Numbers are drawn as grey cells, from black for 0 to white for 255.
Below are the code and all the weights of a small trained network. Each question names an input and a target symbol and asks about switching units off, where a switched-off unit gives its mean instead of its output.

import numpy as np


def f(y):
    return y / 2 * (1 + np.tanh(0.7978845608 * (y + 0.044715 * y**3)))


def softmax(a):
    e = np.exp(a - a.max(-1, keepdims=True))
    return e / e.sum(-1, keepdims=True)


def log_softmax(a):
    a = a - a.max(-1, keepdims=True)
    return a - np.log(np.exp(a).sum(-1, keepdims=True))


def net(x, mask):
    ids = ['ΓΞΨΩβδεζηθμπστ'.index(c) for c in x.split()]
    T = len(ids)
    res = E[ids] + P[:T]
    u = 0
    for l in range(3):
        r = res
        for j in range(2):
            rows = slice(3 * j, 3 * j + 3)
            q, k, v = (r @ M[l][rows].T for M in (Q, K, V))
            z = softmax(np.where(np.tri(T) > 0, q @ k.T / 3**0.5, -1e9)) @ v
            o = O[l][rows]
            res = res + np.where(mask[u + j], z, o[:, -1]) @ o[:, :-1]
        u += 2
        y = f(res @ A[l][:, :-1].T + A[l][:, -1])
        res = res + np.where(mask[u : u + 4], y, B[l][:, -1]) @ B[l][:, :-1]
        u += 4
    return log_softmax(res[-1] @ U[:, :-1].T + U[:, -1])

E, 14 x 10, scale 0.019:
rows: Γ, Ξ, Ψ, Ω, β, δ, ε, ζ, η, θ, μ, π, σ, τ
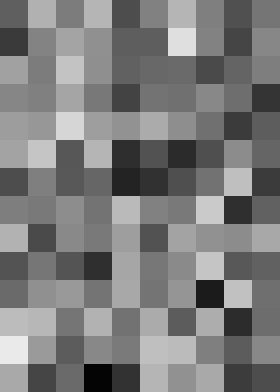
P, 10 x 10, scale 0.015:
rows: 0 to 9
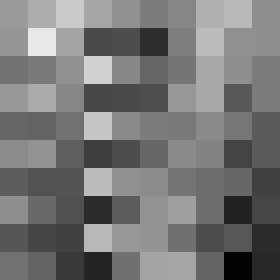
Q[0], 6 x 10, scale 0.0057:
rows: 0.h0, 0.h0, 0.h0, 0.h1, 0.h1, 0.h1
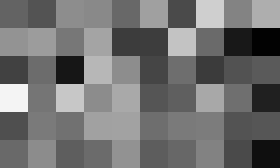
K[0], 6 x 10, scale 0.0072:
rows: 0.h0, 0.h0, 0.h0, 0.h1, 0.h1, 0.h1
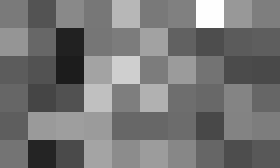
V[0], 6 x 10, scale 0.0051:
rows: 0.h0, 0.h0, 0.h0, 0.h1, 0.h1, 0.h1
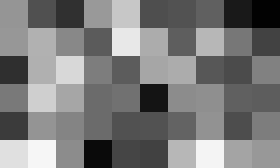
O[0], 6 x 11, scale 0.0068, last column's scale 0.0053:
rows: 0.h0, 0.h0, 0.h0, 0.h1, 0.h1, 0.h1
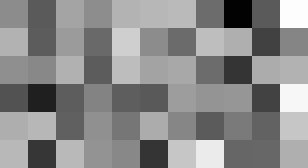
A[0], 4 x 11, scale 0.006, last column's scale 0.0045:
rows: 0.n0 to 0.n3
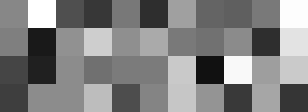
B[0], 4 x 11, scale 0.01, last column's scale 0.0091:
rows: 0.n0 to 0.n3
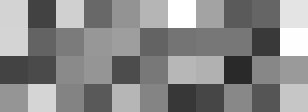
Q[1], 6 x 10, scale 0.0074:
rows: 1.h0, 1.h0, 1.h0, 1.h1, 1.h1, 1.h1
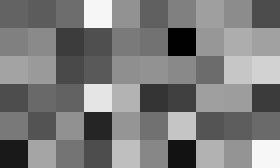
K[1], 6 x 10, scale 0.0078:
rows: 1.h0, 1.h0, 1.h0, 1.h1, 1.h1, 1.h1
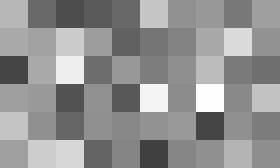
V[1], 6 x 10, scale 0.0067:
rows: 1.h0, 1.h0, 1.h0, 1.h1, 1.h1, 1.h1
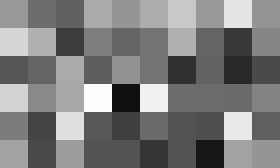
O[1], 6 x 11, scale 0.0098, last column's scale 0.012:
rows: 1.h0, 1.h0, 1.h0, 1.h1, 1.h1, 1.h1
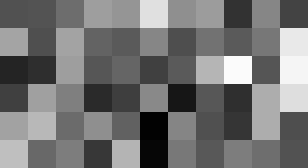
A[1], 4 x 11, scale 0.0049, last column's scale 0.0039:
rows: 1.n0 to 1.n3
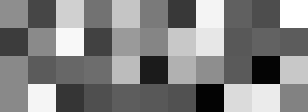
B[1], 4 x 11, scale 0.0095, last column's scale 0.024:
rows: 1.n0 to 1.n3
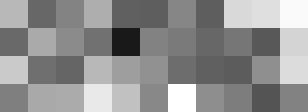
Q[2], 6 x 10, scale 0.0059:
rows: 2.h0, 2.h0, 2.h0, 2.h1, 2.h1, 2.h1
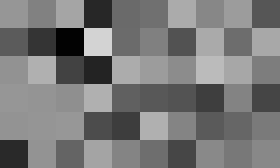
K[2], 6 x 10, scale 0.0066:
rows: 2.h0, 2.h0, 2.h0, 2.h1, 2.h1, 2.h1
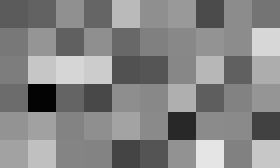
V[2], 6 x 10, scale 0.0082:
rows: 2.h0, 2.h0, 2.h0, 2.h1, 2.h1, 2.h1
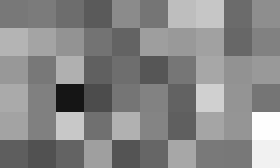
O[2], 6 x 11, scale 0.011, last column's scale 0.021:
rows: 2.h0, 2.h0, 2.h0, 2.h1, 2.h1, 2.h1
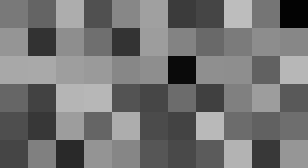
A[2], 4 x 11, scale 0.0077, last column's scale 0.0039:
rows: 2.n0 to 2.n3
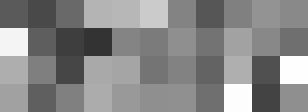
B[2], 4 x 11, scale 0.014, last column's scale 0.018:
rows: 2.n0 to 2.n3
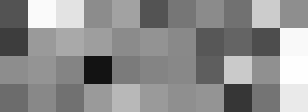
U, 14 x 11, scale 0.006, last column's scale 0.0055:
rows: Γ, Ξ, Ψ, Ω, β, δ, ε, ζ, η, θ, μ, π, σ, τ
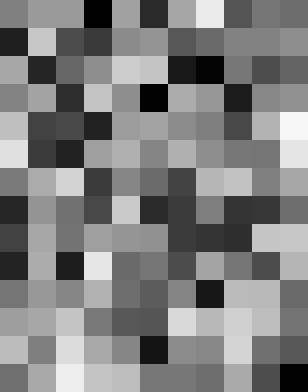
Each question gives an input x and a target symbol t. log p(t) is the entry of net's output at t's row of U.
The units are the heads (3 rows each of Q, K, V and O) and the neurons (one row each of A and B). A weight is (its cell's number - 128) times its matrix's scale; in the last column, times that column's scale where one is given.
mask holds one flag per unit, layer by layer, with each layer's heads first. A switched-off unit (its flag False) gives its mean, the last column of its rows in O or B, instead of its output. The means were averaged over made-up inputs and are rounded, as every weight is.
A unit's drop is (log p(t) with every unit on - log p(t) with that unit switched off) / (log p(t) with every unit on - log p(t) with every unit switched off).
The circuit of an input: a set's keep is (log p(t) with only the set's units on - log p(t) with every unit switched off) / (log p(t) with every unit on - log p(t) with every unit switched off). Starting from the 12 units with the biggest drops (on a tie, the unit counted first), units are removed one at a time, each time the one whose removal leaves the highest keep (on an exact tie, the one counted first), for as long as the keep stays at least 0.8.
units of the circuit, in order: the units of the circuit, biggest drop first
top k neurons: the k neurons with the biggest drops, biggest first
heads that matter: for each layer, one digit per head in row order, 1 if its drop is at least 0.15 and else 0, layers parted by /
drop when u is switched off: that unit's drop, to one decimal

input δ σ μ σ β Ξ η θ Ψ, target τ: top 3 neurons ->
0.n0, 2.n0, 2.n3
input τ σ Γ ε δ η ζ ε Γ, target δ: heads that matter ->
10 / 11 / 10
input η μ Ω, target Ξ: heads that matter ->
10 / 10 / 01
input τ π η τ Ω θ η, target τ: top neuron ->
2.n0
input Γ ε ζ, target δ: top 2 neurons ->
2.n3, 1.n0
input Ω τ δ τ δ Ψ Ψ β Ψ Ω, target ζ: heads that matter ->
01 / 11 / 10
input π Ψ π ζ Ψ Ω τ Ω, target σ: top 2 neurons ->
0.n0, 0.n1
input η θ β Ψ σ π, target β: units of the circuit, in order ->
1.h0, 2.h0
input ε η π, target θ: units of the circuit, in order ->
1.h1, 2.n2
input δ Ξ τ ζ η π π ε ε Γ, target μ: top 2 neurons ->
0.n3, 0.n2
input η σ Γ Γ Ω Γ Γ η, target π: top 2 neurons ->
0.n3, 2.n3
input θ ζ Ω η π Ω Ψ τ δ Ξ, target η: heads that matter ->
01 / 01 / 01
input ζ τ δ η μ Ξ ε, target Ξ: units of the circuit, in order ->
2.n2, 0.n2, 2.h1
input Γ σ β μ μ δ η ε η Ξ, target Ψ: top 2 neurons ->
0.n3, 0.n0
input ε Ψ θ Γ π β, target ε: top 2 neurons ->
1.n2, 2.n3
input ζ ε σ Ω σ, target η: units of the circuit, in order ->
1.h0, 2.n0, 1.h1
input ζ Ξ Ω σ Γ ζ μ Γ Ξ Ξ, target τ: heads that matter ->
10 / 11 / 01
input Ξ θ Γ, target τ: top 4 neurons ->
0.n3, 2.n0, 0.n0, 2.n3
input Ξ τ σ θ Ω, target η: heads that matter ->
10 / 10 / 10
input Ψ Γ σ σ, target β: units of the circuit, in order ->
1.h0
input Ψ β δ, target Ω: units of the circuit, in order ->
1.h1, 2.h0
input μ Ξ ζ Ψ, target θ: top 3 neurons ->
1.n0, 2.n2, 2.n3
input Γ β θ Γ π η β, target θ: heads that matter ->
01 / 11 / 10
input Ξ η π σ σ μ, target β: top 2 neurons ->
2.n1, 0.n2
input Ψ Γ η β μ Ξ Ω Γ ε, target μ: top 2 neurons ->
2.n2, 0.n1
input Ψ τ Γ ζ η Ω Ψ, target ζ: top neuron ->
1.n1
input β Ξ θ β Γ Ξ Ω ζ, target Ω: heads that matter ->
01 / 01 / 11
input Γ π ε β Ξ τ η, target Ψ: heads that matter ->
00 / 10 / 00
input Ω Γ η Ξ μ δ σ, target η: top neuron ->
2.n0
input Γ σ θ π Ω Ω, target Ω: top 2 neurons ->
2.n2, 0.n1
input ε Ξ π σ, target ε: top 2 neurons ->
0.n0, 1.n2
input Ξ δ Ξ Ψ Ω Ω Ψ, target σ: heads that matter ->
00 / 11 / 10
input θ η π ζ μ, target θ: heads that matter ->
00 / 01 / 00
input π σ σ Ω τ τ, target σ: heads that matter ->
00 / 00 / 01
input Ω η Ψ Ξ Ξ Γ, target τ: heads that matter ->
10 / 01 / 00
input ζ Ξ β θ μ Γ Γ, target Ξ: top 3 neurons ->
2.n2, 0.n3, 0.n2
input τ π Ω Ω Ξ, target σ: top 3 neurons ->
0.n3, 2.n2, 0.n0
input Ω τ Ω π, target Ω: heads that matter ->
01 / 01 / 00
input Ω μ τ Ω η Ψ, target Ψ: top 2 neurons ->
0.n0, 0.n2
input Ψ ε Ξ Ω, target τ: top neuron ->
2.n1
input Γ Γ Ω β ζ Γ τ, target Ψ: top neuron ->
0.n1
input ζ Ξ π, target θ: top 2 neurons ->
2.n2, 1.n0
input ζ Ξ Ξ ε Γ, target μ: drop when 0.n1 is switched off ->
0.2
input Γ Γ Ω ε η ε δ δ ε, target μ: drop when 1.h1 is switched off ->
0.2
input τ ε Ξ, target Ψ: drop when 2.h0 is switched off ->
0.8
